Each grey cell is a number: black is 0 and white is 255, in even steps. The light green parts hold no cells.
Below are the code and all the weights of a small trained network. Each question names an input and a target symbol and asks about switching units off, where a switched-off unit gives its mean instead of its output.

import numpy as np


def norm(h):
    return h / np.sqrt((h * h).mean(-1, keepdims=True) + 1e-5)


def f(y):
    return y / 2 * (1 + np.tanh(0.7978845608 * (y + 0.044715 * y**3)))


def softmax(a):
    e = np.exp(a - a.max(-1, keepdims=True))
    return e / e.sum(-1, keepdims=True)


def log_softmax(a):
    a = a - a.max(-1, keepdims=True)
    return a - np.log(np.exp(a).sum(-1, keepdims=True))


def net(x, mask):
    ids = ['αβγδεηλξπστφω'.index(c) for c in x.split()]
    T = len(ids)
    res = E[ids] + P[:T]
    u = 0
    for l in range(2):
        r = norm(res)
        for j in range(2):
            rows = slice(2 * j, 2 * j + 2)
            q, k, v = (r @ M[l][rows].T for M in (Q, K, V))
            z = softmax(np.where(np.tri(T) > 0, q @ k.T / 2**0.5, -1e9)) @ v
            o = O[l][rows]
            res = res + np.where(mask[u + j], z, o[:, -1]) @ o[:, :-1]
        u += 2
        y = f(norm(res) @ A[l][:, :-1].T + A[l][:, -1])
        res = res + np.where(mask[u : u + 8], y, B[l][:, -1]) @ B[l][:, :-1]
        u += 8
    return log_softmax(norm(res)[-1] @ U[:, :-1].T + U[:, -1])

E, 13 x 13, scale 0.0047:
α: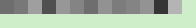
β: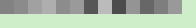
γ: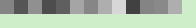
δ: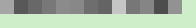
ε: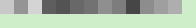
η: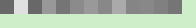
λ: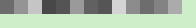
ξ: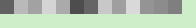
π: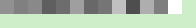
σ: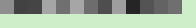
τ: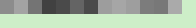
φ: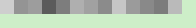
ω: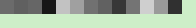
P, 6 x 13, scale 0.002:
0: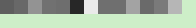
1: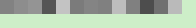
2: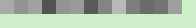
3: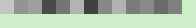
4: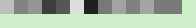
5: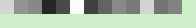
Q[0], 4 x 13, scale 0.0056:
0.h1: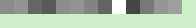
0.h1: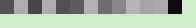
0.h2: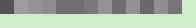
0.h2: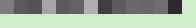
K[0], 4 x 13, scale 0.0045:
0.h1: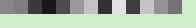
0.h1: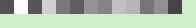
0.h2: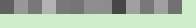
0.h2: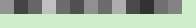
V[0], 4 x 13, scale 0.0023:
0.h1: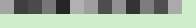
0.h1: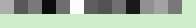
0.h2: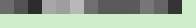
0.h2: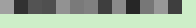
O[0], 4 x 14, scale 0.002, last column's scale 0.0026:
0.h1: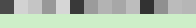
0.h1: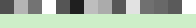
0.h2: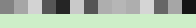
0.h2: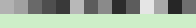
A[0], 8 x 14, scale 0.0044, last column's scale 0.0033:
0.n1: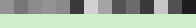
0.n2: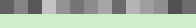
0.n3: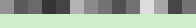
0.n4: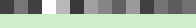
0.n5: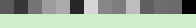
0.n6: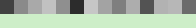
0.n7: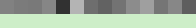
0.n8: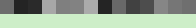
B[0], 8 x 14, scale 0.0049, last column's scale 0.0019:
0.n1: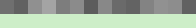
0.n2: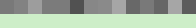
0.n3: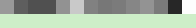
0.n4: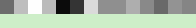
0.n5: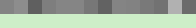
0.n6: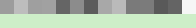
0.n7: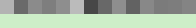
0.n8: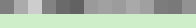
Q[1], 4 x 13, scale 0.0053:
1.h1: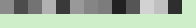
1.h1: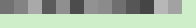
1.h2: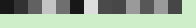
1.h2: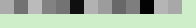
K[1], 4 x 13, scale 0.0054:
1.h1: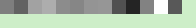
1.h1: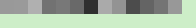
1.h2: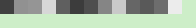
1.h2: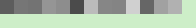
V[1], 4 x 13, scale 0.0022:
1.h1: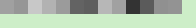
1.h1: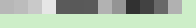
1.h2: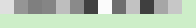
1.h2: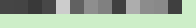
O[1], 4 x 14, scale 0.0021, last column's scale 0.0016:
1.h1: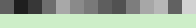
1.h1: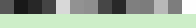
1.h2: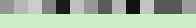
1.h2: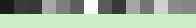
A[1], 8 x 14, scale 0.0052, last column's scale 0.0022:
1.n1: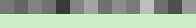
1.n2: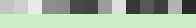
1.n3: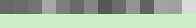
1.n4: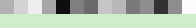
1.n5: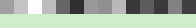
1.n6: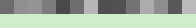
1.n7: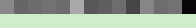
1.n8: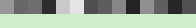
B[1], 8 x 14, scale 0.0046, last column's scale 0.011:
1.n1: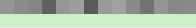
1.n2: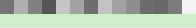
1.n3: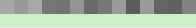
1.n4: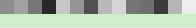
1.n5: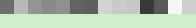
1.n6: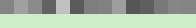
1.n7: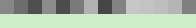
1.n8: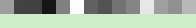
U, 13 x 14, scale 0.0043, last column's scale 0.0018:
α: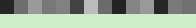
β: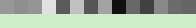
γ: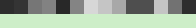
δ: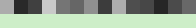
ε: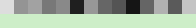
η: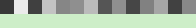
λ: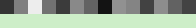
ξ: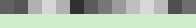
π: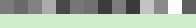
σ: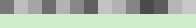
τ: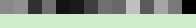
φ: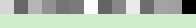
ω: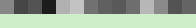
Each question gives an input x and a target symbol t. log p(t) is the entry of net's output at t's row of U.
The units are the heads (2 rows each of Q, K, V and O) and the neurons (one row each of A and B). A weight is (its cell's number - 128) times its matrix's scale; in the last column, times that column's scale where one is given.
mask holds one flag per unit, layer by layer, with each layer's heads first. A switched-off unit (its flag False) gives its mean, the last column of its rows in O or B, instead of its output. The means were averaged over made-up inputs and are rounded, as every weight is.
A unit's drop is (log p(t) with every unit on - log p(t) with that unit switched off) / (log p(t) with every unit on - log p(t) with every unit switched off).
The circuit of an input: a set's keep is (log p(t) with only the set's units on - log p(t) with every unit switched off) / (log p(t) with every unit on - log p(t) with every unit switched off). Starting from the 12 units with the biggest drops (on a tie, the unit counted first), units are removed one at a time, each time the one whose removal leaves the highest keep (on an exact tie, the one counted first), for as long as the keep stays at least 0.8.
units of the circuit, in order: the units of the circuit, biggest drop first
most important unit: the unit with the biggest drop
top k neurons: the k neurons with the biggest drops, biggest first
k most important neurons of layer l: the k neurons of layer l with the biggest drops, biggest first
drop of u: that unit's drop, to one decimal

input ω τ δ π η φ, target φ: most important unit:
1.h2
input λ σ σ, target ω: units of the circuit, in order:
1.n8, 1.n5
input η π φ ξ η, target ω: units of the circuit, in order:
0.h1, 1.n8, 1.n5
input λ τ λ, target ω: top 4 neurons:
0.n4, 0.n6, 1.n8, 0.n8
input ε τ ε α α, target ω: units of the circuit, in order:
1.n5, 0.n6, 1.n4
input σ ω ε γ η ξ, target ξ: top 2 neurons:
1.n4, 1.n5
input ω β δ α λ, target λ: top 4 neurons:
0.n3, 1.n4, 1.n2, 1.n5
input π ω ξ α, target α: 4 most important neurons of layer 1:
1.n4, 1.n8, 1.n5, 1.n2
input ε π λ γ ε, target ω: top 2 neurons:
0.n4, 0.n1
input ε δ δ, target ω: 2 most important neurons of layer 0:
0.n4, 0.n8
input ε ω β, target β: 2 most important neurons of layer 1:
1.n4, 1.n8
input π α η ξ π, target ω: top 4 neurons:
0.n4, 1.n5, 0.n6, 0.n8
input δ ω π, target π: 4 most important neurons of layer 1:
1.n2, 1.n4, 1.n5, 1.n8
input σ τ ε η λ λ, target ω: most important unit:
1.h1
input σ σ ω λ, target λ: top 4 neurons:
1.n4, 1.n2, 1.n5, 1.n8
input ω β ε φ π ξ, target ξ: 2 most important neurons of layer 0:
0.n3, 0.n2
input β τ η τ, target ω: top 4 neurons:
0.n4, 1.n5, 0.n6, 0.n8
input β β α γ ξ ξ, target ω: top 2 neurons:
0.n6, 1.n5
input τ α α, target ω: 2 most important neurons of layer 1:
1.n5, 1.n4
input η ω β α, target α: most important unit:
1.h2
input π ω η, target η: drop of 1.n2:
0.3
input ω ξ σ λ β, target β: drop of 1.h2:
1.0
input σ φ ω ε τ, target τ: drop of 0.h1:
0.4
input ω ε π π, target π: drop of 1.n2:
1.0
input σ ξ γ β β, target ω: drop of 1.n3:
0.0
